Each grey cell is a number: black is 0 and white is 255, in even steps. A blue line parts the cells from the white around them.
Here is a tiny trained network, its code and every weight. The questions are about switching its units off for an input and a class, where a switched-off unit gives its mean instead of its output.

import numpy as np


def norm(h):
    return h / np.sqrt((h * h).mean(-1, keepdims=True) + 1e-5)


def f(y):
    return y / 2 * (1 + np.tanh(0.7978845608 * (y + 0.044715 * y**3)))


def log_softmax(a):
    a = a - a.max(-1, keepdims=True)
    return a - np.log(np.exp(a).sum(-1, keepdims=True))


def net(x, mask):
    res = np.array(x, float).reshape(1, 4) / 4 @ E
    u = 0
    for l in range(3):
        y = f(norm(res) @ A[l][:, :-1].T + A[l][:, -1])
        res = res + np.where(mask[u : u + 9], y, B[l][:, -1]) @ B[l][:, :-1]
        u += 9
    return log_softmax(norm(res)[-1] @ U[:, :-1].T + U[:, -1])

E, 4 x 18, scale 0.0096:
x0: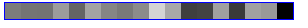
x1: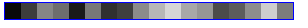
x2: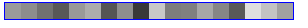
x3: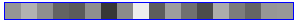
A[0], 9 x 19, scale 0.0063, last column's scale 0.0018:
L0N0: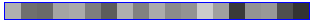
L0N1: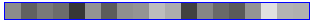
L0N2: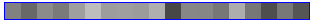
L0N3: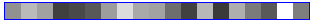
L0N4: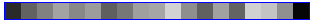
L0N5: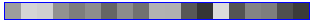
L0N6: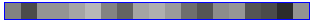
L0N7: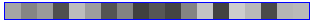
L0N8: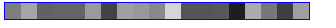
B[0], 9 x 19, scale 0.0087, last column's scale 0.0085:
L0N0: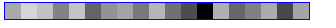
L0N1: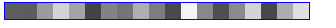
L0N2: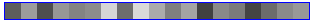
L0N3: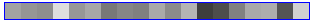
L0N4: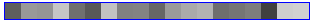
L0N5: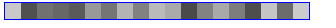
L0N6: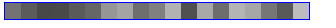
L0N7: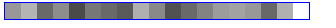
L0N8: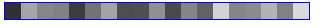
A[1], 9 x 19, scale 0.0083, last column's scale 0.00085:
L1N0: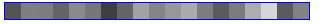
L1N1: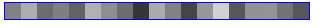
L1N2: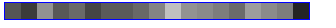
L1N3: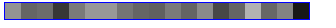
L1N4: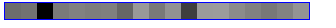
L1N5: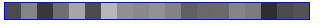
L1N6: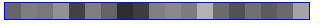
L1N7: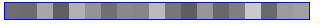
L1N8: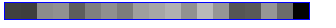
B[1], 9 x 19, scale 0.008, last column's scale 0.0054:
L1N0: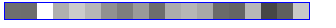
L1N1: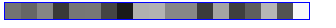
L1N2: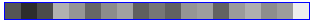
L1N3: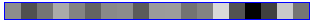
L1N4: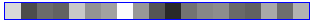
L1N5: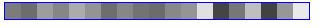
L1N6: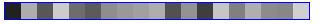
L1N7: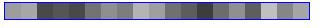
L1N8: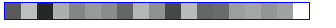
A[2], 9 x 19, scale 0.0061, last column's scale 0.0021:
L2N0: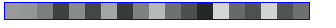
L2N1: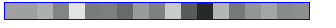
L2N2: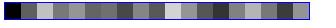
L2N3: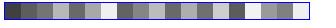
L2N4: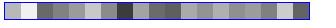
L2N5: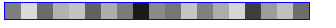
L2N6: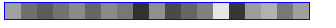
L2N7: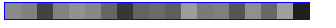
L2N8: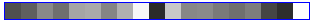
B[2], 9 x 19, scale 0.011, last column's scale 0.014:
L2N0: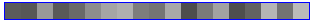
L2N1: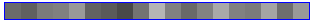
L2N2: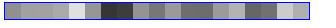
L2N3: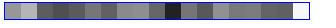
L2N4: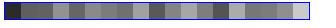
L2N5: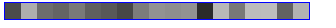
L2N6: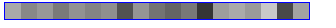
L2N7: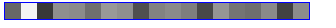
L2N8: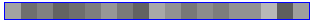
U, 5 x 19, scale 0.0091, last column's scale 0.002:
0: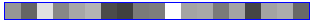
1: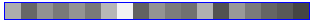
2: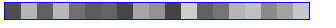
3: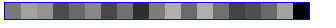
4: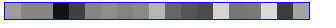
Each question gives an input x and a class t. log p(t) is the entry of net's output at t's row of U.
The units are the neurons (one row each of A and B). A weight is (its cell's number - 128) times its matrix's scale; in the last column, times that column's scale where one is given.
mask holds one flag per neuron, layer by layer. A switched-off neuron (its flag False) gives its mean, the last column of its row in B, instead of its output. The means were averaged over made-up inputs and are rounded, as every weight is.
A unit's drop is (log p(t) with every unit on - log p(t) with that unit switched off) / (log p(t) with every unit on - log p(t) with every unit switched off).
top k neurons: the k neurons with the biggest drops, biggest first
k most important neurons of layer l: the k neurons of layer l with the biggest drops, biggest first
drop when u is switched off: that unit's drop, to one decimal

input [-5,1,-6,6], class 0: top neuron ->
L0N7
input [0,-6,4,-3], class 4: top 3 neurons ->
L0N1, L0N4, L2N0
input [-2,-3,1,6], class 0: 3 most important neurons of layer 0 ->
L0N1, L0N4, L0N5
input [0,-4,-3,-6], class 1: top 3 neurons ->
L1N5, L0N8, L0N1
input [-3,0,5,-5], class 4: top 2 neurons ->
L0N1, L0N4
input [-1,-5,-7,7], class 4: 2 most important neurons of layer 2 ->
L2N8, L2N2
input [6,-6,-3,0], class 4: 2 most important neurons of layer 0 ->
L0N5, L0N1
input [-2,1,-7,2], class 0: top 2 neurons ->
L0N7, L0N5
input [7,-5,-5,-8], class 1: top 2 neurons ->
L1N5, L0N8
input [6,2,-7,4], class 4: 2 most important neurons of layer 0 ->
L0N5, L0N8
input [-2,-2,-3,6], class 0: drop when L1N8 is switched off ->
0.2
